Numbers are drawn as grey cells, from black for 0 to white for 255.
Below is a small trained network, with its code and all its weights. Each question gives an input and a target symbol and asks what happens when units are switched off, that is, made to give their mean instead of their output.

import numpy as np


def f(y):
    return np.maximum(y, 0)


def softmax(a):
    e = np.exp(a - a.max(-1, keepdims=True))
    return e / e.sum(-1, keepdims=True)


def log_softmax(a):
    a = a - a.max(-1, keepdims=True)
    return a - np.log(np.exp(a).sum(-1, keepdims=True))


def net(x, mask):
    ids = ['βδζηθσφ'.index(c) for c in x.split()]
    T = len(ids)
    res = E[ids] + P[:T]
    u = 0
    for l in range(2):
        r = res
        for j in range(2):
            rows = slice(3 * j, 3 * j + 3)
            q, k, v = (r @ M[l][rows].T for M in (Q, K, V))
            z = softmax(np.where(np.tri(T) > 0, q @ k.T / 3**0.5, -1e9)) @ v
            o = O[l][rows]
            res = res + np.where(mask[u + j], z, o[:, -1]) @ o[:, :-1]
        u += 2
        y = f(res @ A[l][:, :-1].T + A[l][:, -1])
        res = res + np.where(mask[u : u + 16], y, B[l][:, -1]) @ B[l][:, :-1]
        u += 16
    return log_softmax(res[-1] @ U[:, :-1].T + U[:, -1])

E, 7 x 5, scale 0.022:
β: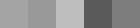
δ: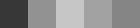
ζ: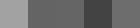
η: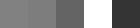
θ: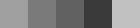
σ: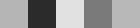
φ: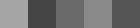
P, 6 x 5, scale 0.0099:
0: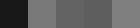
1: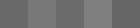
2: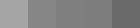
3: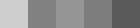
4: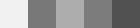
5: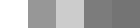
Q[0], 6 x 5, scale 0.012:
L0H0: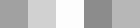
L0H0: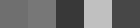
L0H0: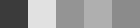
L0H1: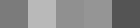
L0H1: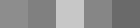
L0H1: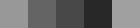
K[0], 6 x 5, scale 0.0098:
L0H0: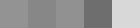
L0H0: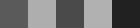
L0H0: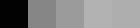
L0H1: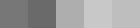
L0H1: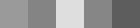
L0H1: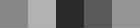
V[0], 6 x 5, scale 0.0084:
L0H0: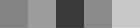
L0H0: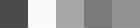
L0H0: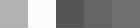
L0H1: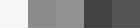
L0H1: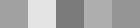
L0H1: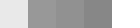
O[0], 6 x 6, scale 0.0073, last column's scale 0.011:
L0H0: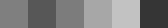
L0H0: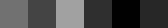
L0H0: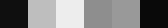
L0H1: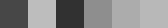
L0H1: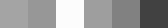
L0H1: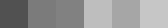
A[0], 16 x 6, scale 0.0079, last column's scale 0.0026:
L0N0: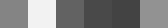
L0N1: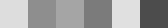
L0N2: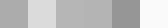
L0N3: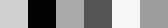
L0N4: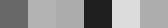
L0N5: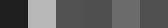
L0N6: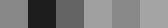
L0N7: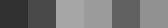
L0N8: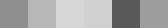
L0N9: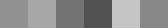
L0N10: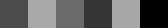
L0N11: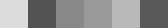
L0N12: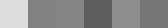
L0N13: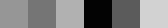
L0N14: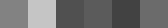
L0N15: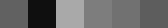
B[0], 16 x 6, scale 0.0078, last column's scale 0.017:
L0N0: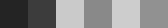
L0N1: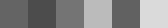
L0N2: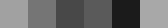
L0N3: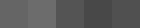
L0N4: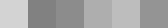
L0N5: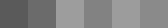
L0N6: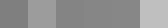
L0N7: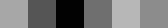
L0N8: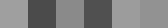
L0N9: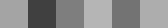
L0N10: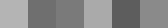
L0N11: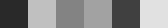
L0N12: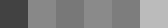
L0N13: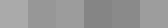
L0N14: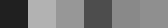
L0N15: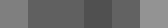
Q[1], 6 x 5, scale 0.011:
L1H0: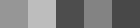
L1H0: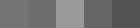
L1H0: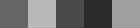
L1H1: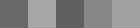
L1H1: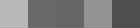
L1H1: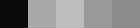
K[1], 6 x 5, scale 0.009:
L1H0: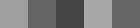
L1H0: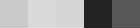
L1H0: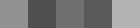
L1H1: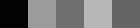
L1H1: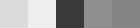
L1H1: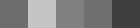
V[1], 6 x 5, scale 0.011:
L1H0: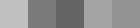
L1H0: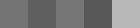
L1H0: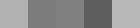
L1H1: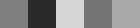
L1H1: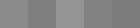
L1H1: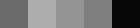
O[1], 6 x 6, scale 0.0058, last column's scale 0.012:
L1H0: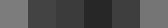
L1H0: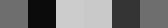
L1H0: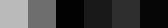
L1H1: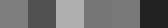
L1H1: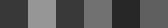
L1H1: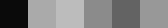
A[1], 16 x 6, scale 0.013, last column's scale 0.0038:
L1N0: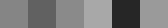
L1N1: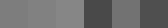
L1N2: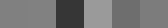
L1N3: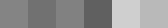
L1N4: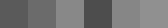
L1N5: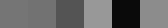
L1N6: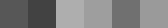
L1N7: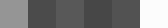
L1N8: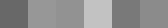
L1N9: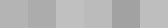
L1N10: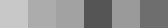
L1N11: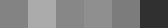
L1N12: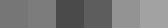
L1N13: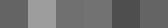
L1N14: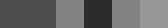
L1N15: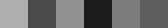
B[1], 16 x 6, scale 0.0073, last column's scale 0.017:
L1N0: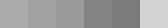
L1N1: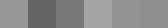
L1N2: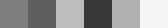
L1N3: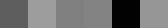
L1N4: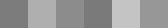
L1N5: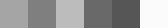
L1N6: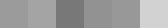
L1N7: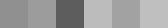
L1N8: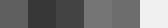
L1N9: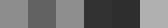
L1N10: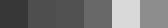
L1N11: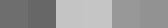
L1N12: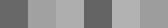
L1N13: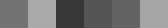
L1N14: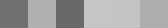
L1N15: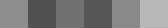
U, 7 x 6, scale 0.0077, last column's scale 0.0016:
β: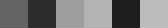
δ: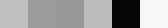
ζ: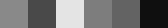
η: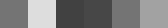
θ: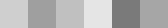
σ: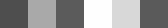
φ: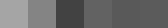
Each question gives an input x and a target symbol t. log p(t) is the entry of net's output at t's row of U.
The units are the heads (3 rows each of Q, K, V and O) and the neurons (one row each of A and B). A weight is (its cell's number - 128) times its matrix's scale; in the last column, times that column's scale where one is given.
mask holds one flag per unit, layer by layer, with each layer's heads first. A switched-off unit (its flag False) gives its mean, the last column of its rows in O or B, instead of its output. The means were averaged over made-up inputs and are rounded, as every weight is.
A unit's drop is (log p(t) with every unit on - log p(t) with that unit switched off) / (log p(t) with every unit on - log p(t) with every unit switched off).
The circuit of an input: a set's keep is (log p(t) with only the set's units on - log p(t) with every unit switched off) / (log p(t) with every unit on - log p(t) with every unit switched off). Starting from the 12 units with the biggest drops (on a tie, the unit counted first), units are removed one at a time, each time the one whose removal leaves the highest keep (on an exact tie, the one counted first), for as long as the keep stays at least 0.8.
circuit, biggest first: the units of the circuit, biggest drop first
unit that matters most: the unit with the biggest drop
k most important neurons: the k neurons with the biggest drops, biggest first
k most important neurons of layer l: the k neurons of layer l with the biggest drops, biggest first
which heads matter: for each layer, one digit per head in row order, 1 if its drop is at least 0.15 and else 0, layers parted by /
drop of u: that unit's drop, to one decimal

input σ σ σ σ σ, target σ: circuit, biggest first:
L0H1
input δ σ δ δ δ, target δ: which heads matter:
01 / 10
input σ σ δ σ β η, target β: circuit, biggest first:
L0H0, L1N8
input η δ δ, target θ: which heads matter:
11 / 01
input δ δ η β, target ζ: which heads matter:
10 / 00
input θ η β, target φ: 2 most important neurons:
L0N11, L0N4
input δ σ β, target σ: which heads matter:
10 / 11
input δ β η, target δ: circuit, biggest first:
L0H1, L1N0
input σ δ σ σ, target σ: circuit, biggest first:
L0H0, L0H1
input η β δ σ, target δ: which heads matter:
01 / 00
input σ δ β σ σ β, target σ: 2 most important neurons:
L1N5, L0N11
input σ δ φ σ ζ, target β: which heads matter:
11 / 10
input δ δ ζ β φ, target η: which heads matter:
00 / 10
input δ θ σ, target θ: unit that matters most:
L1H1
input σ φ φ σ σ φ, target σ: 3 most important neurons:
L1N5, L0N11, L0N1
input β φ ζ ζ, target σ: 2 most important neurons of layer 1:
L1N5, L1N9
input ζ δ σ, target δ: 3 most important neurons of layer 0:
L0N3, L0N11, L0N7
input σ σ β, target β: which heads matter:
00 / 10
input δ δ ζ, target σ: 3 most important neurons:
L0N0, L0N14, L1N5
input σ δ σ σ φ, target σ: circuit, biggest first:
L0H0
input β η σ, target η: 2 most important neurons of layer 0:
L0N3, L0N11
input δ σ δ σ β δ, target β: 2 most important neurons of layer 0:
L0N3, L0N12
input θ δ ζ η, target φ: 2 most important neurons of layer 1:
L1N10, L1N15
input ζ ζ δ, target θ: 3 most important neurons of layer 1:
L1N14, L1N7, L1N8
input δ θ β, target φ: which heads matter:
11 / 11
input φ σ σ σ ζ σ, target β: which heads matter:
00 / 00
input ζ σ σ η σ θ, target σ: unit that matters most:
L1N5
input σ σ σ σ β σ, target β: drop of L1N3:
-0.1
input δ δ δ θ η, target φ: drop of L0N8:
0.2
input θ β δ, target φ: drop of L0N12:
0.1
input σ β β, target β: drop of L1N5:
-0.1
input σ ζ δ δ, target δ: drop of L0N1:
0.1
